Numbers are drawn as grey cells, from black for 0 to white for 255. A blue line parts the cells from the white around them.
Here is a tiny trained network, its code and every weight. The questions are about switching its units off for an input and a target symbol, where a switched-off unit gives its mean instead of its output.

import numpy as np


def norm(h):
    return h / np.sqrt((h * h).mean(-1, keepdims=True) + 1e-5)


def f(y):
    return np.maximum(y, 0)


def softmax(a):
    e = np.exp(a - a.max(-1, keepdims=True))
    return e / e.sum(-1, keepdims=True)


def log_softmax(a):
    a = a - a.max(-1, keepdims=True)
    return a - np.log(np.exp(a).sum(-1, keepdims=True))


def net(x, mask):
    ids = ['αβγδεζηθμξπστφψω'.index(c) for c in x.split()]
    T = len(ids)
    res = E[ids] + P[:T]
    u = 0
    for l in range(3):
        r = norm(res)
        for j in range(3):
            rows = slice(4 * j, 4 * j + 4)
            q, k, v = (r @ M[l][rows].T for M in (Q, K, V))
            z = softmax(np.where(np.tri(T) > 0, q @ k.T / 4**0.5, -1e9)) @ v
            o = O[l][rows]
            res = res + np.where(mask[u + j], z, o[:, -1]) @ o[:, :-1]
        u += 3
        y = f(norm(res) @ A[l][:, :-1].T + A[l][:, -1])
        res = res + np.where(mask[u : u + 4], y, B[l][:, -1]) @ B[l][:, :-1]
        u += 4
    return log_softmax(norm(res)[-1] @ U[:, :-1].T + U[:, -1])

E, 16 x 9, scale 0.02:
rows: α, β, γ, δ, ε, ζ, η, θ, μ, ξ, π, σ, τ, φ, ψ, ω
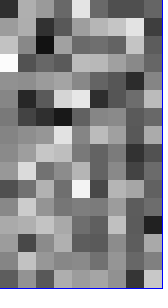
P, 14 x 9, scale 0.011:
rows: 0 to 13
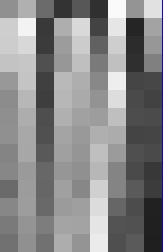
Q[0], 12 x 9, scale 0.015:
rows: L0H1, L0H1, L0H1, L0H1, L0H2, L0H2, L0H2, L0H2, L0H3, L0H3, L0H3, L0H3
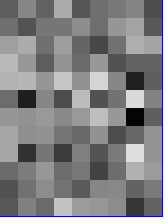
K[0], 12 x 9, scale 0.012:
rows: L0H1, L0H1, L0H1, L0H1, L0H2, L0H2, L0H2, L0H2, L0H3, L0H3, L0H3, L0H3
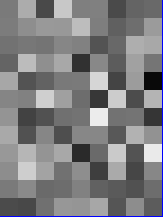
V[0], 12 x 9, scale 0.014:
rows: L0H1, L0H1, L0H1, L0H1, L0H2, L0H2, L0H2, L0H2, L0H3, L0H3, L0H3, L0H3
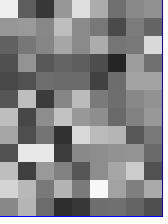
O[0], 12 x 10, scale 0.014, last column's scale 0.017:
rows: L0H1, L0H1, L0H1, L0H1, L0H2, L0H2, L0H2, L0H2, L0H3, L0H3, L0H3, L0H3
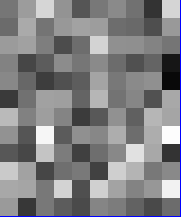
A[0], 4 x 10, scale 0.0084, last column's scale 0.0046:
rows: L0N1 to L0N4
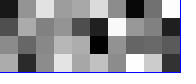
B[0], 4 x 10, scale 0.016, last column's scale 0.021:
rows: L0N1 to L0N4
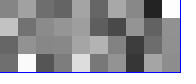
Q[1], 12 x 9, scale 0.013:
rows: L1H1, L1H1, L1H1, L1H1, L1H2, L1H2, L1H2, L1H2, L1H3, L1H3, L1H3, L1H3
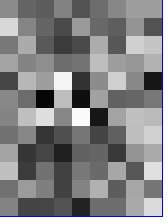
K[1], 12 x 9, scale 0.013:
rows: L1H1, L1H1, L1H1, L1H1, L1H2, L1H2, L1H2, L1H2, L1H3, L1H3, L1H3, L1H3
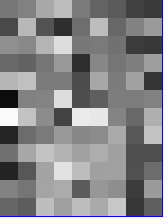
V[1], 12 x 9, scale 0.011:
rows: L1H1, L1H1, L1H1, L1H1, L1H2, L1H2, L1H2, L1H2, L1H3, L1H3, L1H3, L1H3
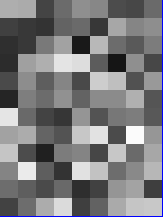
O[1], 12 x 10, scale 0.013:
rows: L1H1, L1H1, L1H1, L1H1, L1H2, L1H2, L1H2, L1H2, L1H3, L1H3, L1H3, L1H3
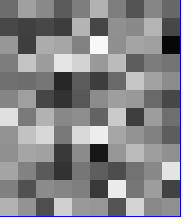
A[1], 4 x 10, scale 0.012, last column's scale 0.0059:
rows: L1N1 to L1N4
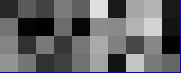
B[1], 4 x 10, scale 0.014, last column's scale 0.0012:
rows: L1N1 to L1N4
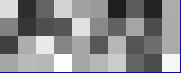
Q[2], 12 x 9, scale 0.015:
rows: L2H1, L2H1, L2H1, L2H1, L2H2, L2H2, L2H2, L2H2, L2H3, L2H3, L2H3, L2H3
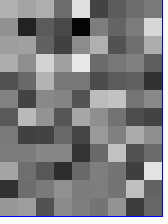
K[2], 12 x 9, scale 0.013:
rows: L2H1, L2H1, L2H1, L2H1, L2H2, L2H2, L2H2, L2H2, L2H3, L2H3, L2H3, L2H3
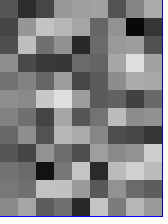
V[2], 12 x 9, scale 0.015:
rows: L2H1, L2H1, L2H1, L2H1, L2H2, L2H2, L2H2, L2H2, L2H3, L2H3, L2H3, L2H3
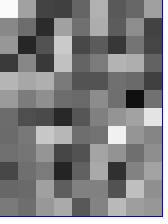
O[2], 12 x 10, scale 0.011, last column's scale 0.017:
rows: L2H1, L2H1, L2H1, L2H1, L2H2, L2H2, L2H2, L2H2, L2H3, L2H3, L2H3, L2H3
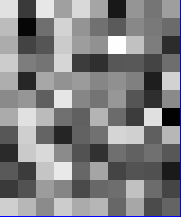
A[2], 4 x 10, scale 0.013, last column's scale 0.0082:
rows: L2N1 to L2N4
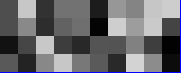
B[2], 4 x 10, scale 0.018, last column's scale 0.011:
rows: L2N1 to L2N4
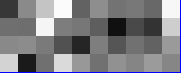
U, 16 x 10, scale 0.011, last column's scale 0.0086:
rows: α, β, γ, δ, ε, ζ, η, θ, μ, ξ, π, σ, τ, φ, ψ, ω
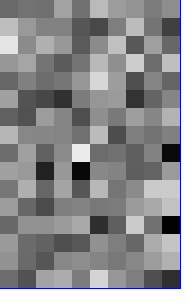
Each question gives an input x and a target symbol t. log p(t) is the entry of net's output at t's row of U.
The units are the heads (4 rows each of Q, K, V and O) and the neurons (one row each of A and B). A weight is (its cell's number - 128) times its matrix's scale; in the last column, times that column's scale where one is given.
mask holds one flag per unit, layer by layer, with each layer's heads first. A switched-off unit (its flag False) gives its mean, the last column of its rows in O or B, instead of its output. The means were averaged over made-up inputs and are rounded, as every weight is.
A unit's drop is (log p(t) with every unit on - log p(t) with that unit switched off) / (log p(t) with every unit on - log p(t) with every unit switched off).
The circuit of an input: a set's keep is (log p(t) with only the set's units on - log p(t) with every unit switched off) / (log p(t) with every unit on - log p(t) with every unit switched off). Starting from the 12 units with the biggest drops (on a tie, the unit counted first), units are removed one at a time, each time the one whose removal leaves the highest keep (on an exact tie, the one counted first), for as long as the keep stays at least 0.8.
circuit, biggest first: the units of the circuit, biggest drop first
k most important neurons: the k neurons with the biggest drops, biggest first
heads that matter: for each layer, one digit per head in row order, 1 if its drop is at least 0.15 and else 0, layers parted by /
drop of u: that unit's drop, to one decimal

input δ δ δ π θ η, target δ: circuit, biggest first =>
L0H1, L0H2, L2H1
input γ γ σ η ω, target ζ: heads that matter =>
001 / 000 / 000
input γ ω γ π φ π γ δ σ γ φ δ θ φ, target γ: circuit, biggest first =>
L0H2, L0H3
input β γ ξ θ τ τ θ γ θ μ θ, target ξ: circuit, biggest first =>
L0H2, L2H1
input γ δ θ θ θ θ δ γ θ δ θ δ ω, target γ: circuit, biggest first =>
L0H2
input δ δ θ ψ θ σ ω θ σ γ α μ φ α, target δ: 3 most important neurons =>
L0N1, L2N2, L2N1
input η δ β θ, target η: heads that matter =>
101 / 100 / 000
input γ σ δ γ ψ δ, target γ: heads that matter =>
011 / 001 / 000
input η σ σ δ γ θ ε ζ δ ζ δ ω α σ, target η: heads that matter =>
001 / 100 / 000
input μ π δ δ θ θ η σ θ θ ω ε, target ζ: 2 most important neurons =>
L0N4, L0N3
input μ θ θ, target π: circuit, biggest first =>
L0H3, L0H1, L2H2, L0H2
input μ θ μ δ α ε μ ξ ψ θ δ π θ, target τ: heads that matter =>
101 / 000 / 000
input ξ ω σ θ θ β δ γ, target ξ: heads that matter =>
111 / 010 / 100
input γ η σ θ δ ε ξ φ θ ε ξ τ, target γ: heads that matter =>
010 / 001 / 000
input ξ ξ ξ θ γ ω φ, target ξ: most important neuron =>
L0N1
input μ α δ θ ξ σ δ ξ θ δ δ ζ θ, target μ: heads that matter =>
111 / 100 / 000
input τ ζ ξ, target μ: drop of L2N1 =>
-0.1
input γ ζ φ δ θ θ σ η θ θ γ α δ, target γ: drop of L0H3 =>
0.2
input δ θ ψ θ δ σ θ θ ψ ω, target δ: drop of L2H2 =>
0.3
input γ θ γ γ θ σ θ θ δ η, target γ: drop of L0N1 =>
0.2
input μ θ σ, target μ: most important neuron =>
L0N4
